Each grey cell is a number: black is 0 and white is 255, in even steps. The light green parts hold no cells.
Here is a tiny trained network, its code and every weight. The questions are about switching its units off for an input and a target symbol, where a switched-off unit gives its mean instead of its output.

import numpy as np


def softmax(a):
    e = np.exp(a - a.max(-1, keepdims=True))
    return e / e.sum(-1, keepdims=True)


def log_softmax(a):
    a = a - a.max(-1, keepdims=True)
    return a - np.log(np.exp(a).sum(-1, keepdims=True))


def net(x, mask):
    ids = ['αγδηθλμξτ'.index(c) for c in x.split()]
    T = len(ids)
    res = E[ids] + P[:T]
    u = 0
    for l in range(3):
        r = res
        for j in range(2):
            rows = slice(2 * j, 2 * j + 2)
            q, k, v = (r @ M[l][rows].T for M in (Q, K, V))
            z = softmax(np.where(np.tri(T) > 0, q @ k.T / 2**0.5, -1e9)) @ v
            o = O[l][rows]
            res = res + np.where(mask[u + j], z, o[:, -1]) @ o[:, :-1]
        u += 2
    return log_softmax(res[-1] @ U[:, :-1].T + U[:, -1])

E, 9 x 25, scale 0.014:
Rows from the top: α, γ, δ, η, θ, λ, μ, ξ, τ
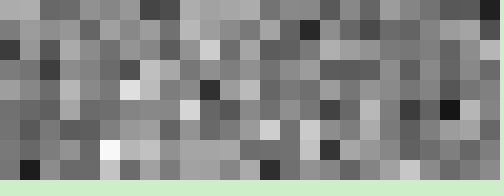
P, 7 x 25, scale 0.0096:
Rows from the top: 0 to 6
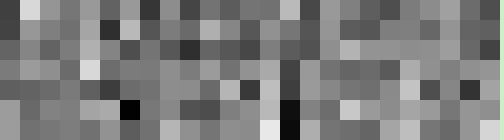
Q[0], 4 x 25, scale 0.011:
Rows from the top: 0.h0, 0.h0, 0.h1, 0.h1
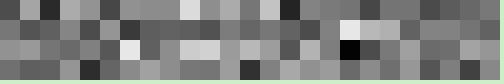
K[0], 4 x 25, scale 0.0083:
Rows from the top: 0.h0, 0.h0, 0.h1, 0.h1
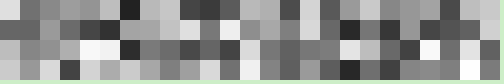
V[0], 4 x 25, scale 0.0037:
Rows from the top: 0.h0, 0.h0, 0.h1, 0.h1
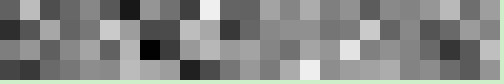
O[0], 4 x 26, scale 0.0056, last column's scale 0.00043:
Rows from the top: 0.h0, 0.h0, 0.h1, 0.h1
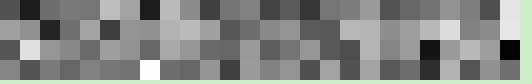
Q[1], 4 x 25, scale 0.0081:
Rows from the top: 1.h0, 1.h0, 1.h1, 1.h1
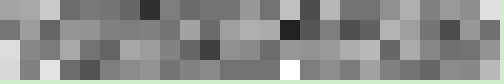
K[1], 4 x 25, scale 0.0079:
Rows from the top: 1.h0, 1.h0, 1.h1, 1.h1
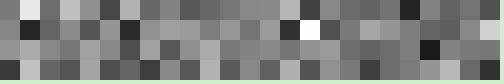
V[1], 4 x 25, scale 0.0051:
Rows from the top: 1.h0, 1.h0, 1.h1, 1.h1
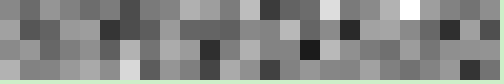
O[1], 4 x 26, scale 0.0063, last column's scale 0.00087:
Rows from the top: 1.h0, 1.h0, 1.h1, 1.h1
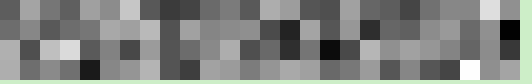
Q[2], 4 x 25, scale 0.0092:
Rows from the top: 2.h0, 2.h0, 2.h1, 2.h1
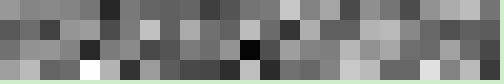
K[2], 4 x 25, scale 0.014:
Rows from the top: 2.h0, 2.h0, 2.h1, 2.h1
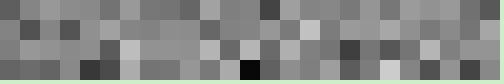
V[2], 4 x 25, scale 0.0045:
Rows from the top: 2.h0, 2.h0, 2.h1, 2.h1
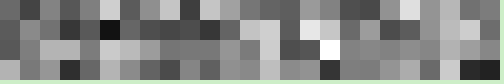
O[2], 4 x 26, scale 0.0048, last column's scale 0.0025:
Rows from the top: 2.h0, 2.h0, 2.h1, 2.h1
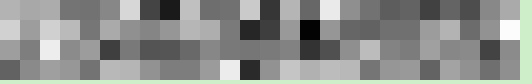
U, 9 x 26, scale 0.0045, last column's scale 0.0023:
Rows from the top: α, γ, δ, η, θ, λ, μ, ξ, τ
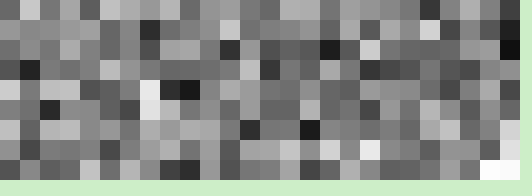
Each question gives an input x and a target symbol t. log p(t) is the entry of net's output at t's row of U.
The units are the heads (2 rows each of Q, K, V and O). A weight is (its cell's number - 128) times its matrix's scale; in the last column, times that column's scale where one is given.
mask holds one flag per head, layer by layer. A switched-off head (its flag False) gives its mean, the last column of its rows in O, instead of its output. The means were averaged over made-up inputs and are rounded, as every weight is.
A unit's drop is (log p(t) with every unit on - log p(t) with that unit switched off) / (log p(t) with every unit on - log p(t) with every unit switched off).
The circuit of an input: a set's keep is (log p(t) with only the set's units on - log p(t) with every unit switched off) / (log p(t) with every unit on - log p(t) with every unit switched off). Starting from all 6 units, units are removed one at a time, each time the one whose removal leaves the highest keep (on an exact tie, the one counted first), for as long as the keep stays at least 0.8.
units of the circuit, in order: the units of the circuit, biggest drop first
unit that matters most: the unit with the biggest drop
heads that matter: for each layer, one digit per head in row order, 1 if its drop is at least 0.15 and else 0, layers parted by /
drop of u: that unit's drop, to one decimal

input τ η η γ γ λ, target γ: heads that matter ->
01 / 00 / 01
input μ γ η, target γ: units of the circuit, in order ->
0.h1
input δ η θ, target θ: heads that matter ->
10 / 01 / 00
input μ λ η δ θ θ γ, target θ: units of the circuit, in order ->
1.h1, 0.h0
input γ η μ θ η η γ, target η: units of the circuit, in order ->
0.h0, 2.h0, 1.h0
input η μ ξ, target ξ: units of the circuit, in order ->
1.h0, 1.h1
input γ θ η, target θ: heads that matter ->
00 / 01 / 00
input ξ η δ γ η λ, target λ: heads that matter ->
00 / 10 / 11
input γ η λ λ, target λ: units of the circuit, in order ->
1.h0, 2.h0, 2.h1
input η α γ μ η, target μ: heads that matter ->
00 / 00 / 10
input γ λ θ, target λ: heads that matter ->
10 / 10 / 11
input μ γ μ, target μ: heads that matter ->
00 / 10 / 10
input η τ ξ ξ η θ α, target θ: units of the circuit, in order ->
0.h0, 1.h1
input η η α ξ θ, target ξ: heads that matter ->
00 / 10 / 00
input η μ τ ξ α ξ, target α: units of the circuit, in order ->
0.h1, 2.h1
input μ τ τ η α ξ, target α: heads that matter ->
01 / 01 / 01
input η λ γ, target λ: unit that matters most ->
1.h0
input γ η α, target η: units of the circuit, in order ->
0.h0, 1.h0, 2.h0
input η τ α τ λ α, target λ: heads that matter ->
10 / 00 / 11
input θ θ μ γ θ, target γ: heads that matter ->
01 / 00 / 00
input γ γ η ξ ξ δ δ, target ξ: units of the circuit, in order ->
1.h0
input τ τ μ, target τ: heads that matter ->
00 / 10 / 00
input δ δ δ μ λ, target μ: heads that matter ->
00 / 00 / 10
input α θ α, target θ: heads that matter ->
00 / 01 / 00
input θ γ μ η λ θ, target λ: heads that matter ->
10 / 10 / 01
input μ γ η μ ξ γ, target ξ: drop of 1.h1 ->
0.3
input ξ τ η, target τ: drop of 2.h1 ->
0.0
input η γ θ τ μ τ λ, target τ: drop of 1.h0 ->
0.8
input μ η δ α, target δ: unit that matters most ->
0.h1
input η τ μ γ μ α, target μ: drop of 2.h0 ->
0.8
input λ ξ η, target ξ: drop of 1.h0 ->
0.5
